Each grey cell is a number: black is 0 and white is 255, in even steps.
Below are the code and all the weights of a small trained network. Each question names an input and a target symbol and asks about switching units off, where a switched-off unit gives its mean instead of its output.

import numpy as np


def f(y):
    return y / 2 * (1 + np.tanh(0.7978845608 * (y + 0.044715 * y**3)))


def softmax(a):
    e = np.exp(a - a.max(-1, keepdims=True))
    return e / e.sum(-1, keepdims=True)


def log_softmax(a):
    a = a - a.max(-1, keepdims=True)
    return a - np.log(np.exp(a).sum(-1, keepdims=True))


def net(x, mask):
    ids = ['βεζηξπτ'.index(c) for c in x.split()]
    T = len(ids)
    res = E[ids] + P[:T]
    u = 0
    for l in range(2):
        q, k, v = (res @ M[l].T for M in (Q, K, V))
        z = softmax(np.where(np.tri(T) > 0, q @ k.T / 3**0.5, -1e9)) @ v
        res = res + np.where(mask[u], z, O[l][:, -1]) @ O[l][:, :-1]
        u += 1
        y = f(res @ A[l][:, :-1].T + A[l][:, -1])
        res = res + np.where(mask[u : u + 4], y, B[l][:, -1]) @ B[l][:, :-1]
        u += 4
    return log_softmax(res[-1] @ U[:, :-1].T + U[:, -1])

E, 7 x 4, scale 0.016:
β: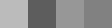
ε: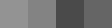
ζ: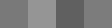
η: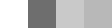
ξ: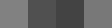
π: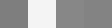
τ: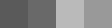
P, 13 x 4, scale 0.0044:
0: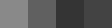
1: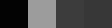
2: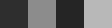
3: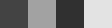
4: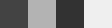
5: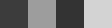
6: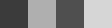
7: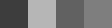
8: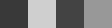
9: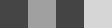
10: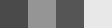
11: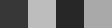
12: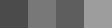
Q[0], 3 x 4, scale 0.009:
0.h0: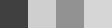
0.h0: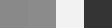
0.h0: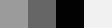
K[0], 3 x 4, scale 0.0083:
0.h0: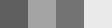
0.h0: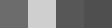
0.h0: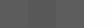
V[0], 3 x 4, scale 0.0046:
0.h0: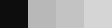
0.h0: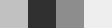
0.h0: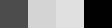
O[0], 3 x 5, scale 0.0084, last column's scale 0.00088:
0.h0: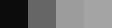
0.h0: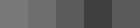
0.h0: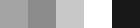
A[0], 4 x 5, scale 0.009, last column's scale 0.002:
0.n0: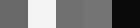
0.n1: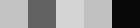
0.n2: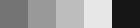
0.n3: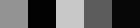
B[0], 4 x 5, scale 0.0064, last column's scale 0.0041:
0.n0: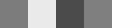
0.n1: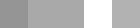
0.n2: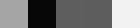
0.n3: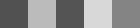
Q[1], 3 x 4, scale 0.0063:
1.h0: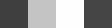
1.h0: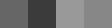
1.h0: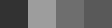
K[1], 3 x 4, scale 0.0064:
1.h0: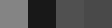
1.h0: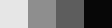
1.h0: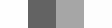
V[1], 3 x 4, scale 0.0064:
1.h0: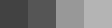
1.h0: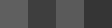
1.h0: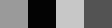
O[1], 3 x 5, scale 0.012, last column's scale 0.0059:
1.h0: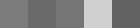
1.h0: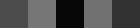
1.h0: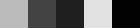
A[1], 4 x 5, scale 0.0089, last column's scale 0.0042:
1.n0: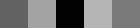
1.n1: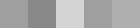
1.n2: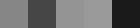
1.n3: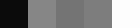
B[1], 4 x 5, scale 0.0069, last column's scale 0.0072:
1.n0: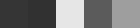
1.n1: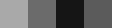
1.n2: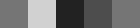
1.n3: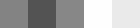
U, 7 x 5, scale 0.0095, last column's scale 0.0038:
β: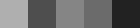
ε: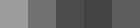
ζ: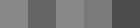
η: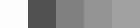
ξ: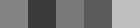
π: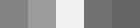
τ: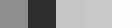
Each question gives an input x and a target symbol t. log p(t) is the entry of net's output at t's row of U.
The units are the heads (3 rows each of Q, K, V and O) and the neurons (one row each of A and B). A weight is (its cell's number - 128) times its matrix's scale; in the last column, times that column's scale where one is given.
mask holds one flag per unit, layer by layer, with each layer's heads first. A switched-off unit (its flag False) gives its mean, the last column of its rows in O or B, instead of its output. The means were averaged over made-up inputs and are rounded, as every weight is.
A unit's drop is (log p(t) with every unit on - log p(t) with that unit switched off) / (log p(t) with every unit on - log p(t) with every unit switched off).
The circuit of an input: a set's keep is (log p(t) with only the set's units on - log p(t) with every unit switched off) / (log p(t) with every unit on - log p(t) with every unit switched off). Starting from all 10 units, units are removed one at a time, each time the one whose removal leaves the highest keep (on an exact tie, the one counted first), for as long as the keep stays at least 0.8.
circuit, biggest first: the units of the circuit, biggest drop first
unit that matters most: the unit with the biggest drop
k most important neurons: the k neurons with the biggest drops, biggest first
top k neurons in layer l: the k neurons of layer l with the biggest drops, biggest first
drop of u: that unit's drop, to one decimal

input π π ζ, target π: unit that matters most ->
1.h0
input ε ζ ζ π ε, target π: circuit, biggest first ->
[1.h0; 0.n0]
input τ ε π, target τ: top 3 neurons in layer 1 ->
[1.n3; 1.n0; 1.n1]
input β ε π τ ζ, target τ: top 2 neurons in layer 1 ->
[1.n3; 1.n1]
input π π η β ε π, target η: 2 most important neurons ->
[0.n1; 0.n0]
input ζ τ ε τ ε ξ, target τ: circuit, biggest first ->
[1.h0; 1.n1; 1.n0; 0.n0]
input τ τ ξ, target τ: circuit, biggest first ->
[1.h0; 1.n0; 1.n1]
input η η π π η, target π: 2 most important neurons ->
[0.n0; 1.n3]
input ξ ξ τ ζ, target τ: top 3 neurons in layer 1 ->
[1.n3; 1.n0; 1.n1]
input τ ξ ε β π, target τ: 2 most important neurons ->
[1.n0; 0.n0]
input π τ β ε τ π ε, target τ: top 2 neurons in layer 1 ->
[1.n1; 1.n3]
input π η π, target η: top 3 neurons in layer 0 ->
[0.n1; 0.n0; 0.n2]
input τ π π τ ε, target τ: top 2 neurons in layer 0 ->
[0.n2; 0.n1]
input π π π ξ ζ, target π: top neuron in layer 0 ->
[0.n0]
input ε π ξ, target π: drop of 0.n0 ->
0.5
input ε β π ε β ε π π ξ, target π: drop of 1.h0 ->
0.6
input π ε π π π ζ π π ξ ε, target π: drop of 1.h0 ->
0.5
